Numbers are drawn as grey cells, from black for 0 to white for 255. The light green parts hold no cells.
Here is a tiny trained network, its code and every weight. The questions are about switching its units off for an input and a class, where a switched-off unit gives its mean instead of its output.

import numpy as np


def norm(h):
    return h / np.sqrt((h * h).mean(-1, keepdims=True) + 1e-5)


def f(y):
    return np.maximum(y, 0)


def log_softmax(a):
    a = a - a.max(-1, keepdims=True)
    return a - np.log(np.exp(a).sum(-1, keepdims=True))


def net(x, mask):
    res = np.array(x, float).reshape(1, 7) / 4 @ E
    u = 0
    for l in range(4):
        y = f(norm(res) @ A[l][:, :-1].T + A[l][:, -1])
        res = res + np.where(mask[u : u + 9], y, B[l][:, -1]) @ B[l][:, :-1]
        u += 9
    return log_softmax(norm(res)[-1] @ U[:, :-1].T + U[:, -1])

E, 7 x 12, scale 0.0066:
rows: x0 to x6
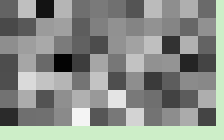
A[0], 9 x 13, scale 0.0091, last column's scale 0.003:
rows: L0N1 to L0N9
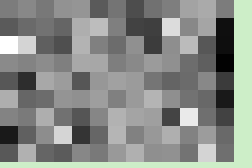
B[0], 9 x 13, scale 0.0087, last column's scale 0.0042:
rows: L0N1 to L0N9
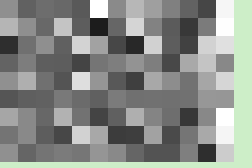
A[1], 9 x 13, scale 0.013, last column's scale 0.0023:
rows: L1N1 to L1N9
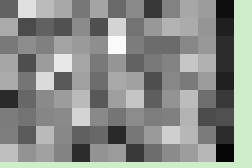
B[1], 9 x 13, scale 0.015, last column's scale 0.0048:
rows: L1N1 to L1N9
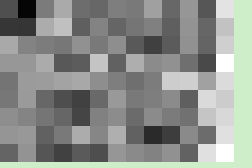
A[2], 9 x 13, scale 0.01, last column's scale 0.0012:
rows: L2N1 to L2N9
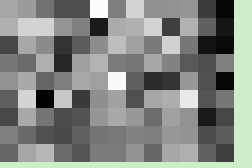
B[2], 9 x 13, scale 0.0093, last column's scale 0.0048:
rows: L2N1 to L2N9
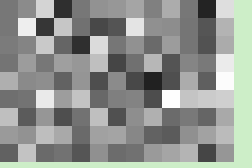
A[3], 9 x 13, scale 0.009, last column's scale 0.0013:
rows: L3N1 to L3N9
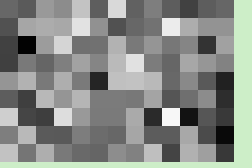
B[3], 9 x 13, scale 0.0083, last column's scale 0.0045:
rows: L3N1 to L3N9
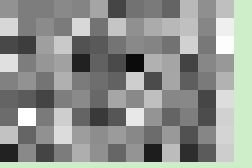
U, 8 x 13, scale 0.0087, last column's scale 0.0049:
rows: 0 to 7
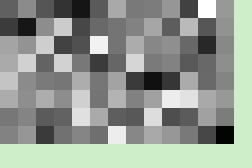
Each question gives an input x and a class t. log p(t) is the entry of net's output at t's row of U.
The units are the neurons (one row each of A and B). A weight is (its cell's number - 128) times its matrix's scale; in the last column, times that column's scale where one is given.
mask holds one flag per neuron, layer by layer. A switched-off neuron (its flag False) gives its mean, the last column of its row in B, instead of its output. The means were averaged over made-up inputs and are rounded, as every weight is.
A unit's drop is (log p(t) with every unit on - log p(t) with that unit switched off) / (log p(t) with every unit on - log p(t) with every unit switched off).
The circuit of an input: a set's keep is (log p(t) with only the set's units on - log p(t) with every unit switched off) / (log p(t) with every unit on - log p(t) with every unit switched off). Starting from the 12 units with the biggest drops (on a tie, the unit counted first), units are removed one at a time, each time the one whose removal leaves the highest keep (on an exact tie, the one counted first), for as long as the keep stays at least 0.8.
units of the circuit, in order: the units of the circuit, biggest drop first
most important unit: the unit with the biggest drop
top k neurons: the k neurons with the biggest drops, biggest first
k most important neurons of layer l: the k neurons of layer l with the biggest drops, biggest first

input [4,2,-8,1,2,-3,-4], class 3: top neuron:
L0N2
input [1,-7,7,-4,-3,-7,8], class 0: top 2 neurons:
L1N7, L1N6
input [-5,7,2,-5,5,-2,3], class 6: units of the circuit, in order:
L0N5, L0N8
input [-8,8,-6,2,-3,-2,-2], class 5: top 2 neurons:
L1N5, L3N2
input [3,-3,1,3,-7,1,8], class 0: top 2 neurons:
L1N6, L1N7
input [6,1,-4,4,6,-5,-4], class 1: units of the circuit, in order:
L1N1, L0N1
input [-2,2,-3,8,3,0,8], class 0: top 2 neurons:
L1N6, L0N1
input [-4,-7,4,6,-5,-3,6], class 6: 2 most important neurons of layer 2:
L2N4, L2N1
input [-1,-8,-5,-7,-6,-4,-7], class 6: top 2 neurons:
L0N3, L1N4
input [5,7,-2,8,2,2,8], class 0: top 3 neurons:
L1N6, L0N1, L1N4
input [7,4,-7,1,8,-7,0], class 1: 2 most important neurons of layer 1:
L1N1, L1N5
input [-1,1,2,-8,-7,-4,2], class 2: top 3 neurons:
L1N4, L2N1, L1N1
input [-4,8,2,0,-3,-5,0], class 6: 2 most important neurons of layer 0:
L0N8, L0N5
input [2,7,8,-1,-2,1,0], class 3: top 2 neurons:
L0N7, L2N2
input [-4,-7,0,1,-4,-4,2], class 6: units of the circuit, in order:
L0N3
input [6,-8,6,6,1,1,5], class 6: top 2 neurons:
L0N3, L0N2
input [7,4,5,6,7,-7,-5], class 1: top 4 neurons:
L1N1, L1N5, L1N4, L0N1
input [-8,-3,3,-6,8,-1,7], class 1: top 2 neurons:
L1N1, L1N9
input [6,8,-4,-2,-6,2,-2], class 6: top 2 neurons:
L0N8, L1N5
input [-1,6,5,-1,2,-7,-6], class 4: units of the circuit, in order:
L1N8
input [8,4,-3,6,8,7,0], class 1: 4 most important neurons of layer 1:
L1N1, L1N5, L1N8, L1N4
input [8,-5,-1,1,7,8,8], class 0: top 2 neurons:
L1N6, L1N7
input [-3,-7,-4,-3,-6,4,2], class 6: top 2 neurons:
L0N3, L1N1
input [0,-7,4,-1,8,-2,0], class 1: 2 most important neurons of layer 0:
L0N8, L0N5
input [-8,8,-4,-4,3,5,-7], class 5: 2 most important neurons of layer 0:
L0N5, L0N3
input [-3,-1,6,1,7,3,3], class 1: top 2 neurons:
L1N1, L0N2
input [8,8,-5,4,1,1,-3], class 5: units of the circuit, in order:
L2N6
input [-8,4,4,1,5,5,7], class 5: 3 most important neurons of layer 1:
L1N5, L1N9, L1N8
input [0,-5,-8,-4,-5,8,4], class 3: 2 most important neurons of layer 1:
L1N8, L1N5
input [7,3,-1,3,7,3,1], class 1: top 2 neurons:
L1N1, L1N5
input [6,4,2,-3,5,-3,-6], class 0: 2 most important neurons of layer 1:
L1N9, L1N5
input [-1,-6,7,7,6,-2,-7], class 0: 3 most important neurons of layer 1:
L1N4, L1N9, L1N1
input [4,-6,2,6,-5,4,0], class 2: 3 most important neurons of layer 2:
L2N3, L2N7, L2N8
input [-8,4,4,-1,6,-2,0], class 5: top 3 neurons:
L1N5, L3N2, L0N5
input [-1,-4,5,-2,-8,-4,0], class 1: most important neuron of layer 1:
L1N2
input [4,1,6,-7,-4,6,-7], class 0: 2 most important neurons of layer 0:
L0N2, L0N9
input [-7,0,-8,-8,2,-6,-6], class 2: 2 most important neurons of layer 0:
L0N7, L0N1
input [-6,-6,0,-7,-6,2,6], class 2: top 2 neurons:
L1N4, L1N9
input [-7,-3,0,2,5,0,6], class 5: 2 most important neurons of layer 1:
L1N5, L1N9
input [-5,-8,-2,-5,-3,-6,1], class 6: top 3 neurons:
L0N3, L1N3, L2N4
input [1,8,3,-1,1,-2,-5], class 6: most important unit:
L0N8
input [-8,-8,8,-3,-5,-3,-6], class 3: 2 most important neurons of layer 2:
L2N2, L2N6
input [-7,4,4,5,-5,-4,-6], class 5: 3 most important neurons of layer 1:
L1N5, L1N7, L1N6
